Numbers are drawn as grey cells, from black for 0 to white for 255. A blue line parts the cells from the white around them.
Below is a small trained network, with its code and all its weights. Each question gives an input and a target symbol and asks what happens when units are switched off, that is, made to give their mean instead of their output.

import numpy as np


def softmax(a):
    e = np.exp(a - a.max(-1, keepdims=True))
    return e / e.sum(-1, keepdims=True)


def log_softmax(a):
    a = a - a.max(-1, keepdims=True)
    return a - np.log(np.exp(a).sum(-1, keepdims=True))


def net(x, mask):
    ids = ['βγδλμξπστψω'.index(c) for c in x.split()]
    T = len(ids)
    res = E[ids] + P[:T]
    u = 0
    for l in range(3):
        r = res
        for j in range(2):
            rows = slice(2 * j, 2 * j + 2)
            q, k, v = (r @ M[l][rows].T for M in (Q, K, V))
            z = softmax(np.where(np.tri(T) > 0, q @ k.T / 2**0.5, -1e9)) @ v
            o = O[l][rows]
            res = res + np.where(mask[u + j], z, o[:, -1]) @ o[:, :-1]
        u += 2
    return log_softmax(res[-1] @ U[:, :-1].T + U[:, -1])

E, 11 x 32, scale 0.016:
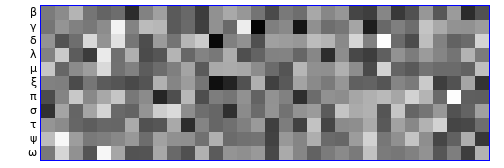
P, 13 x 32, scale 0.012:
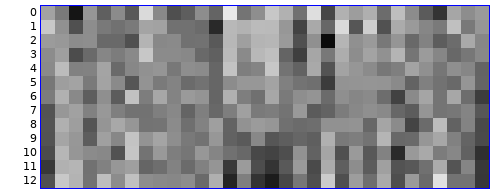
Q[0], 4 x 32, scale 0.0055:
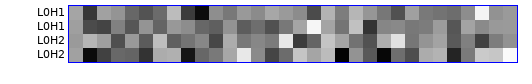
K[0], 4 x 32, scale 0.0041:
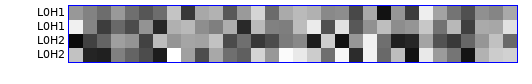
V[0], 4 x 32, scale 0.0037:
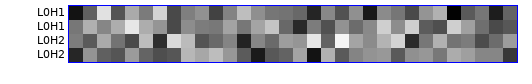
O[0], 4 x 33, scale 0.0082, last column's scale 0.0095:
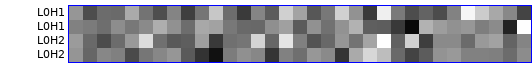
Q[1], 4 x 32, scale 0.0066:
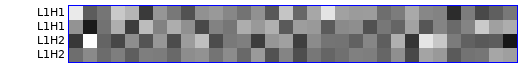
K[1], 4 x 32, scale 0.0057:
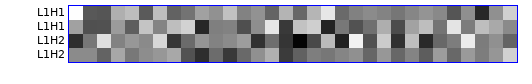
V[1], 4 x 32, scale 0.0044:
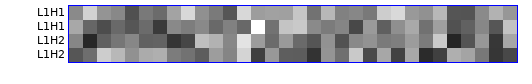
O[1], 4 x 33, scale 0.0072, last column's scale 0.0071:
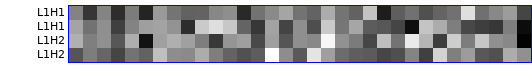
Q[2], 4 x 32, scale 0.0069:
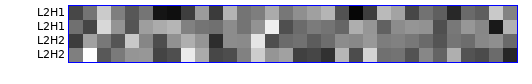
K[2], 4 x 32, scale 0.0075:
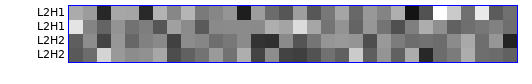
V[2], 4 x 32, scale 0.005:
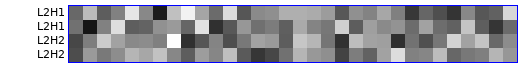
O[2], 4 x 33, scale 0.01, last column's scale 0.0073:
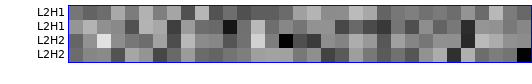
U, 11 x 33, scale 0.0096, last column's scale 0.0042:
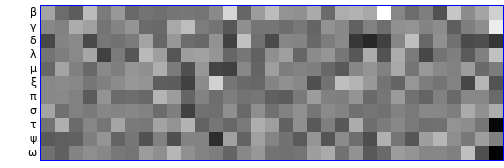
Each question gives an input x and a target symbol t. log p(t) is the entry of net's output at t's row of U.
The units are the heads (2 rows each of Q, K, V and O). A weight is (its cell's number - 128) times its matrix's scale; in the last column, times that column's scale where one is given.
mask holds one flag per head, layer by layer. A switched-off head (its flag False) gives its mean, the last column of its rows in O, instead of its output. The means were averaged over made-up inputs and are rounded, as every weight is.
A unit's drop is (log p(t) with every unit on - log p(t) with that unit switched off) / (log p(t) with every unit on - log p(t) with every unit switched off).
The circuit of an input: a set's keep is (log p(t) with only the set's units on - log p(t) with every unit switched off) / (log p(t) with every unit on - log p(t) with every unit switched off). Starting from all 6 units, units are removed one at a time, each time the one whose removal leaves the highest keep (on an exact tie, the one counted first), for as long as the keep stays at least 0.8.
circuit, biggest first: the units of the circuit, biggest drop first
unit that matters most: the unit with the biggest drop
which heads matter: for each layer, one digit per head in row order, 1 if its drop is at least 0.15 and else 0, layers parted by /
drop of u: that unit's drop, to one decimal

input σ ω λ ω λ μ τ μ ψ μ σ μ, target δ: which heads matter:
01 / 01 / 00
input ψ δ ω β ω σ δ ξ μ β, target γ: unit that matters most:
L2H2
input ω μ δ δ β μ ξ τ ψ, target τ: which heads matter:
10 / 10 / 10
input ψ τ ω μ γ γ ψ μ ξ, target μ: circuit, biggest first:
L1H1, L1H2
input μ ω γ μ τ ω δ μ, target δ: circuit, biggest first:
L0H2, L1H2
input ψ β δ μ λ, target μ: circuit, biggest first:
L1H2, L0H2
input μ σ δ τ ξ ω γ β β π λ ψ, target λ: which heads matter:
01 / 11 / 00
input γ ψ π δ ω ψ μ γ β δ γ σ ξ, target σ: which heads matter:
01 / 11 / 10
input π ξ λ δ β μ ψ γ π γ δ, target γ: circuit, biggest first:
L0H1, L2H2
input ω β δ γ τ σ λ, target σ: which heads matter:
00 / 00 / 10
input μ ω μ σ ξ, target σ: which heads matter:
01 / 10 / 10
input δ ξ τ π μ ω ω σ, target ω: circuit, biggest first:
L2H1, L0H1
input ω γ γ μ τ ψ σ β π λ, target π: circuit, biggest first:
L2H2, L2H1
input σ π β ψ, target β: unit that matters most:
L1H2
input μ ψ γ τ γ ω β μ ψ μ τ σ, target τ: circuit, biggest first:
L0H1, L2H1
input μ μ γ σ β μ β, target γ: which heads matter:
01 / 10 / 01
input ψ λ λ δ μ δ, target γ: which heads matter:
11 / 10 / 00
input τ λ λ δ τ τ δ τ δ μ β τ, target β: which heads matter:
00 / 10 / 01
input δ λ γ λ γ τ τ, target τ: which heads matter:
00 / 10 / 10
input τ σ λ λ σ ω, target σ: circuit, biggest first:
L2H1
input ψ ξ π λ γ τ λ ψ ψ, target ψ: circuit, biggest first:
L1H1, L2H2
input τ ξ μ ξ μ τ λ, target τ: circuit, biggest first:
L2H1, L1H1
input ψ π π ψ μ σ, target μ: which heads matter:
00 / 01 / 00
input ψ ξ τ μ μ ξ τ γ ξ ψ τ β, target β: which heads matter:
10 / 10 / 01
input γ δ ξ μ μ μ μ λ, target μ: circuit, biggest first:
L1H1, L1H2
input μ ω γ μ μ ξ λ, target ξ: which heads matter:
11 / 00 / 00
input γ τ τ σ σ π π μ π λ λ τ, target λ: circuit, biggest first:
L1H1, L0H2
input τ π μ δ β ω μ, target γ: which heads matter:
01 / 10 / 00
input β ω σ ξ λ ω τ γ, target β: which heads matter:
00 / 10 / 01
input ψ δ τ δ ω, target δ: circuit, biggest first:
L1H1, L2H2
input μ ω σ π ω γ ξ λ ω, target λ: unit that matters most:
L1H1
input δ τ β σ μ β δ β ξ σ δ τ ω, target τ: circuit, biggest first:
L1H1, L0H1, L1H2
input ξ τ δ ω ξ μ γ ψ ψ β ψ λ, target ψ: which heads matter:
10 / 10 / 00
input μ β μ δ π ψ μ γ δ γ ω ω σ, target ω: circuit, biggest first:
L0H1
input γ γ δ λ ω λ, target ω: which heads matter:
00 / 00 / 10
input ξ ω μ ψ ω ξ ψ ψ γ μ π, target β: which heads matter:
10 / 10 / 01
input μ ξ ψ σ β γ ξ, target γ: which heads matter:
00 / 01 / 01
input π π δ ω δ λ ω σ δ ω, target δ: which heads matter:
00 / 01 / 01
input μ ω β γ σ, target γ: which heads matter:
00 / 11 / 01
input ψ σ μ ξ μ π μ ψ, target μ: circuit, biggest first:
L1H2
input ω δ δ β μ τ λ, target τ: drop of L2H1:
0.4
